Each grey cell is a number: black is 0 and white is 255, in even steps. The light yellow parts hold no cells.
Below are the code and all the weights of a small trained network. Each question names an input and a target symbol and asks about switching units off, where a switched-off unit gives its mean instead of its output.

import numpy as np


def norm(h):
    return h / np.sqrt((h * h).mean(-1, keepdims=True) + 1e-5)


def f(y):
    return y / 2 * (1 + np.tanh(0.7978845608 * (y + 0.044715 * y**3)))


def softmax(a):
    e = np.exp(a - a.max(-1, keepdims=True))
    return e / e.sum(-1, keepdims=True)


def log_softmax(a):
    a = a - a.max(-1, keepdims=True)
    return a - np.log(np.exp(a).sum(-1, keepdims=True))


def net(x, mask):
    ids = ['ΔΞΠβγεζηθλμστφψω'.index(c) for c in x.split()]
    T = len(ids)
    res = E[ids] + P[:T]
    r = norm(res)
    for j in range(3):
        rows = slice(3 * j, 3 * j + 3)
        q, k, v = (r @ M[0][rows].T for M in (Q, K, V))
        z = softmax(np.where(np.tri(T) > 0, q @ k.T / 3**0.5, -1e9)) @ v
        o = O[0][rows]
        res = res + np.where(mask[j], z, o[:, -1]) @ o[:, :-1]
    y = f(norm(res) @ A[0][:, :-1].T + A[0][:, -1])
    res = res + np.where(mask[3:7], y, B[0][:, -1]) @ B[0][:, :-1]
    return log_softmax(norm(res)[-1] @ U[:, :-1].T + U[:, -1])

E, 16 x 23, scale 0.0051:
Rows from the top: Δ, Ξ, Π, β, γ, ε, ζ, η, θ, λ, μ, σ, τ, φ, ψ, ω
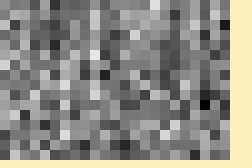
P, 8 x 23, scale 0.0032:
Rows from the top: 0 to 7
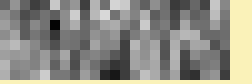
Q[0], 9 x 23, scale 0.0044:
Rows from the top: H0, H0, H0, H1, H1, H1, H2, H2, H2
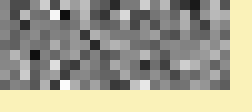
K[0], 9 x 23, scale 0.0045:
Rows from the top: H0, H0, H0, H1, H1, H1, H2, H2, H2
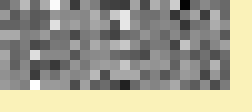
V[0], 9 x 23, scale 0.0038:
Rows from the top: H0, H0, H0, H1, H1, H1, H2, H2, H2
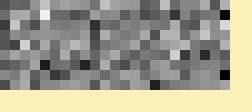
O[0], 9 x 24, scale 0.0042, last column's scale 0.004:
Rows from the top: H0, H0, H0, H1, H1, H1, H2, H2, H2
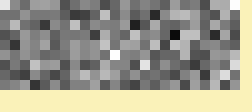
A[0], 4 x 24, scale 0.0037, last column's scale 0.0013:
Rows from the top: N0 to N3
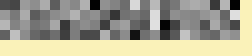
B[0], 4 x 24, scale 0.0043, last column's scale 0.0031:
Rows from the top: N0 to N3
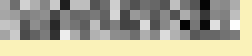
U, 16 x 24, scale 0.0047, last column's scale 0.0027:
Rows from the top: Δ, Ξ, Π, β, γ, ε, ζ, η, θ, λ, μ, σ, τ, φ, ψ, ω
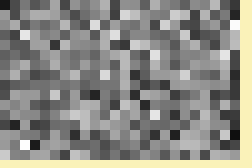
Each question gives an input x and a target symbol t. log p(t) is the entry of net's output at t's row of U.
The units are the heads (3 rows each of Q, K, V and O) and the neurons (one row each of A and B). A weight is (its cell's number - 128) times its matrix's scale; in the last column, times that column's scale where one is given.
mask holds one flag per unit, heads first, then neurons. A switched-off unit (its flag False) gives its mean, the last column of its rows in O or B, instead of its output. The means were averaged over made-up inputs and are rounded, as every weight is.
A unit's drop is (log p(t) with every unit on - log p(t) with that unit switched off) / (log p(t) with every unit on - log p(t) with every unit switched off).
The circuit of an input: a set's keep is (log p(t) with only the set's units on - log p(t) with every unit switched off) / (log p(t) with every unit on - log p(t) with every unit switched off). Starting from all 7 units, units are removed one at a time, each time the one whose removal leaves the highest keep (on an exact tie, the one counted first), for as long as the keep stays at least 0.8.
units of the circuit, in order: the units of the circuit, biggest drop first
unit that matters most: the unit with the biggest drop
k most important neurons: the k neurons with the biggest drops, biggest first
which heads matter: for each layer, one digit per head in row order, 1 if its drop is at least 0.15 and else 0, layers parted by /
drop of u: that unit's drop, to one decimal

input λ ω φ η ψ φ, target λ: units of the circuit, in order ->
[H2 H0 N2]
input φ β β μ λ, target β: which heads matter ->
100
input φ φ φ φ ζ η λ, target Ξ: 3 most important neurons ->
[N2 N1 N0]
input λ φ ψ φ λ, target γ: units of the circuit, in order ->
[H1]
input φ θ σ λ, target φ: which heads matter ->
110
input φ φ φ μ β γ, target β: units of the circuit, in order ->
[H0 N2 H1]
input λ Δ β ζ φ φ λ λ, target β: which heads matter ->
011
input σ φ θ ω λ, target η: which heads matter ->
100
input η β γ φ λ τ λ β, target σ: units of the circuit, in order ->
[H0 N2]
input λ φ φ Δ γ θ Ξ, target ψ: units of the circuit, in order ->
[H0 H2]
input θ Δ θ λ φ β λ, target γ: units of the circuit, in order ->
[H2 N0]
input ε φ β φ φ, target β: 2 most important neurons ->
[N0 N2]
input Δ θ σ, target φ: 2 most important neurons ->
[N2 N3]
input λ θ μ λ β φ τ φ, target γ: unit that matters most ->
H0
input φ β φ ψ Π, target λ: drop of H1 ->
0.1
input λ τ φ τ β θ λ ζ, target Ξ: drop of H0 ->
0.8
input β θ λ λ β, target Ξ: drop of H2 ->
0.3
